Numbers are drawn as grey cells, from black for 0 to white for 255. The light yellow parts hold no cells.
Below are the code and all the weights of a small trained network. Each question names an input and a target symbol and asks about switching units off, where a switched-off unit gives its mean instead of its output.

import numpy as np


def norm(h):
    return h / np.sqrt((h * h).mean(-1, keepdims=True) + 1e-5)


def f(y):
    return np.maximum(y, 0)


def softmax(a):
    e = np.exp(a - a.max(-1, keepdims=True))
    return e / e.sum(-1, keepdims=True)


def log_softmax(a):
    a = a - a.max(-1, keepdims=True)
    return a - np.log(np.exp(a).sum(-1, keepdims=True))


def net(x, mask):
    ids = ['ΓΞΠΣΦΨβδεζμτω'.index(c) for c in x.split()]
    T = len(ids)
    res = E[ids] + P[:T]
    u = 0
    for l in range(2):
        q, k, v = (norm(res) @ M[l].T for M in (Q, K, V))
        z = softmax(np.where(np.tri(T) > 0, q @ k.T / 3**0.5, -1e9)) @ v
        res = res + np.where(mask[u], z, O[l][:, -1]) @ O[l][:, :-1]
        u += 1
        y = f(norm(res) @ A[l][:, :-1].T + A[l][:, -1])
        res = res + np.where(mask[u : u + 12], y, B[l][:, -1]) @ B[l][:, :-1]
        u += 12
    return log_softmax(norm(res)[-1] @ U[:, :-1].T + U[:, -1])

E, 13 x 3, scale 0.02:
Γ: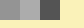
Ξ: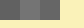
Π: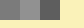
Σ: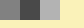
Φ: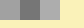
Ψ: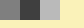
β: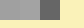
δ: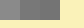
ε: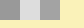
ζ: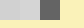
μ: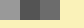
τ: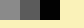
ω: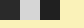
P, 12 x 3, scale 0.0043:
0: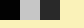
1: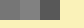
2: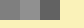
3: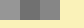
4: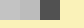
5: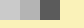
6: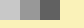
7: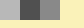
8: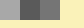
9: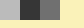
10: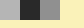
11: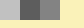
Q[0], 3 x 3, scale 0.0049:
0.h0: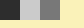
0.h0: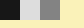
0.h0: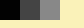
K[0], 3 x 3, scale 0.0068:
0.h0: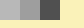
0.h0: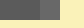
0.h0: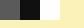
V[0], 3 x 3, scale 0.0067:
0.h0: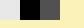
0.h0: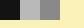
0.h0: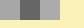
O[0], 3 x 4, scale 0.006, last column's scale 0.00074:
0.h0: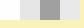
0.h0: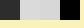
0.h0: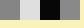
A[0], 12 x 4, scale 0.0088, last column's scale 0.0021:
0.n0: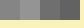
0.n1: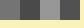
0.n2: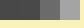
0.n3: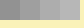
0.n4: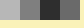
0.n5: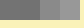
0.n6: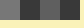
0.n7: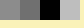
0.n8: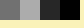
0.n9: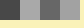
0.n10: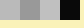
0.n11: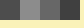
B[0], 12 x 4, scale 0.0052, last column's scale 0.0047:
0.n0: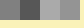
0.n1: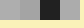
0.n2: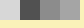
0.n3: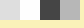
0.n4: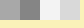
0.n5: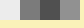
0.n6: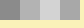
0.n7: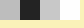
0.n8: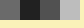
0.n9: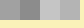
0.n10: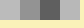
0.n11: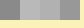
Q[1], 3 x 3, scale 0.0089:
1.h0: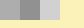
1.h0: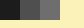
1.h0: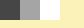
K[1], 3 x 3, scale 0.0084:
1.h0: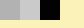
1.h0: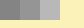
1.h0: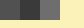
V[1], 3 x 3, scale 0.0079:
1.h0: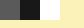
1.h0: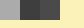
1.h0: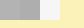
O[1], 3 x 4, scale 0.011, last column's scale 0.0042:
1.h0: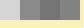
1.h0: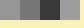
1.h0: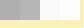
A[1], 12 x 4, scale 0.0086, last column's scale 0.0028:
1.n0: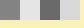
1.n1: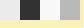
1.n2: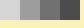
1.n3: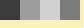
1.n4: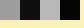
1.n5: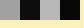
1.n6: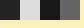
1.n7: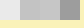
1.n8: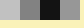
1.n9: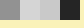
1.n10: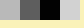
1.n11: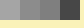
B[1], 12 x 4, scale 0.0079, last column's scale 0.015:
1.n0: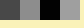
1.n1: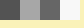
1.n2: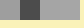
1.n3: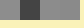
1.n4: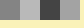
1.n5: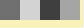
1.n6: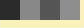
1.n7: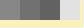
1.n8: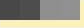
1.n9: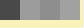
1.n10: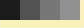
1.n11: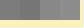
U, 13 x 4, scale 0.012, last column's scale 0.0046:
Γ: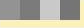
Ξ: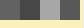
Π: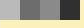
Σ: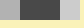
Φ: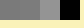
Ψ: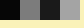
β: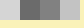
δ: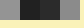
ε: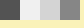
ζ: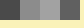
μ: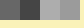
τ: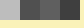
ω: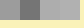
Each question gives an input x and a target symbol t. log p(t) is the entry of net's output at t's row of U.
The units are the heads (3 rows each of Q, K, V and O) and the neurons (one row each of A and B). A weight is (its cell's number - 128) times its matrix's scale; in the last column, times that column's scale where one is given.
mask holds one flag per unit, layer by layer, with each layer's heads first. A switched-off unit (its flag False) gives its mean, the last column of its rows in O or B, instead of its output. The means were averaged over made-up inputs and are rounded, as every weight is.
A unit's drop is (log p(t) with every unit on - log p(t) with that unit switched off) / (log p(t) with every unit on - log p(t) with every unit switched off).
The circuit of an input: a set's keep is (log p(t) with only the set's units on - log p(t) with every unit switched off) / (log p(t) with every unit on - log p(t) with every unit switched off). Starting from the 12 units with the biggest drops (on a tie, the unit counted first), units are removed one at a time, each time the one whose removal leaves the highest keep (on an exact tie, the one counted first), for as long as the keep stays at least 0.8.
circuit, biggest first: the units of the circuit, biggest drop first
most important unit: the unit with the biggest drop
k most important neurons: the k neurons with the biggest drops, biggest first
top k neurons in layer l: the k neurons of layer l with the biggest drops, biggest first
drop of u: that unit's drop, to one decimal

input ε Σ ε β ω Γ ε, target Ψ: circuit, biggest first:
1.h0; 0.h0
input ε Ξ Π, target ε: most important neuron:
0.n9
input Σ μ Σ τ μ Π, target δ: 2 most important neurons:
1.n10; 0.n9
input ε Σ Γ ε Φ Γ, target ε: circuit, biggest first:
1.h0; 0.n4
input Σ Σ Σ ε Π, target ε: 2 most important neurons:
1.n0; 1.n1
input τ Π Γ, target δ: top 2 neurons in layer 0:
0.n7; 0.n4
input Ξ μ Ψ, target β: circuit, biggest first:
0.h0; 1.h0
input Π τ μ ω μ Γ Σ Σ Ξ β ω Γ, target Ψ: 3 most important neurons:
0.n8; 0.n4; 1.n10
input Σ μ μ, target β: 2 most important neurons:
0.n4; 0.n8
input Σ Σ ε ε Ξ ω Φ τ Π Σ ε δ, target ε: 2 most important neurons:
0.n7; 1.n0
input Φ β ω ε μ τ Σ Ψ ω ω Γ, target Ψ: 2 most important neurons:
0.n8; 1.n10
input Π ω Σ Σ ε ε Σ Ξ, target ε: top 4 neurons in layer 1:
1.n1; 1.n5; 1.n0; 1.n2
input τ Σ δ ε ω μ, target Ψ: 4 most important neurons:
1.n1; 0.n8; 1.n5; 1.n2
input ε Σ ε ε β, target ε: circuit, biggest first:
1.h0
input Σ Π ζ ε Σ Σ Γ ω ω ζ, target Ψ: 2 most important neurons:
1.n0; 0.n8
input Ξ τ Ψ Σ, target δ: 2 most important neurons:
1.n10; 1.n8
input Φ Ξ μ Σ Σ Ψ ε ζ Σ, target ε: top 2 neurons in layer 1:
1.n1; 1.n0
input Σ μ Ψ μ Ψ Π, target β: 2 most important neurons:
0.n4; 0.n7
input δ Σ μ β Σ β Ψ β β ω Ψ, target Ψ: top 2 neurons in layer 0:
0.n7; 0.n8
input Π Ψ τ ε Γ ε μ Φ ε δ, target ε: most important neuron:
1.n1
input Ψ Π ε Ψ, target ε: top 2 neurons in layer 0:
0.n7; 0.n3
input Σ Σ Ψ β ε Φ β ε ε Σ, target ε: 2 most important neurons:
1.n0; 0.n8
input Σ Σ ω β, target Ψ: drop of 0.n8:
0.1
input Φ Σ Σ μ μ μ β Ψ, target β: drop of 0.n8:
0.2
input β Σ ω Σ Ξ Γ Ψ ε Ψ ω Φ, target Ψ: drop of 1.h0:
0.6
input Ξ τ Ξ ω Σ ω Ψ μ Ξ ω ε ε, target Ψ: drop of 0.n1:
-0.1
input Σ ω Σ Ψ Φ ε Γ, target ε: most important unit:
0.h0
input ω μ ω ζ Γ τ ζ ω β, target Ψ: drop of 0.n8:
0.2
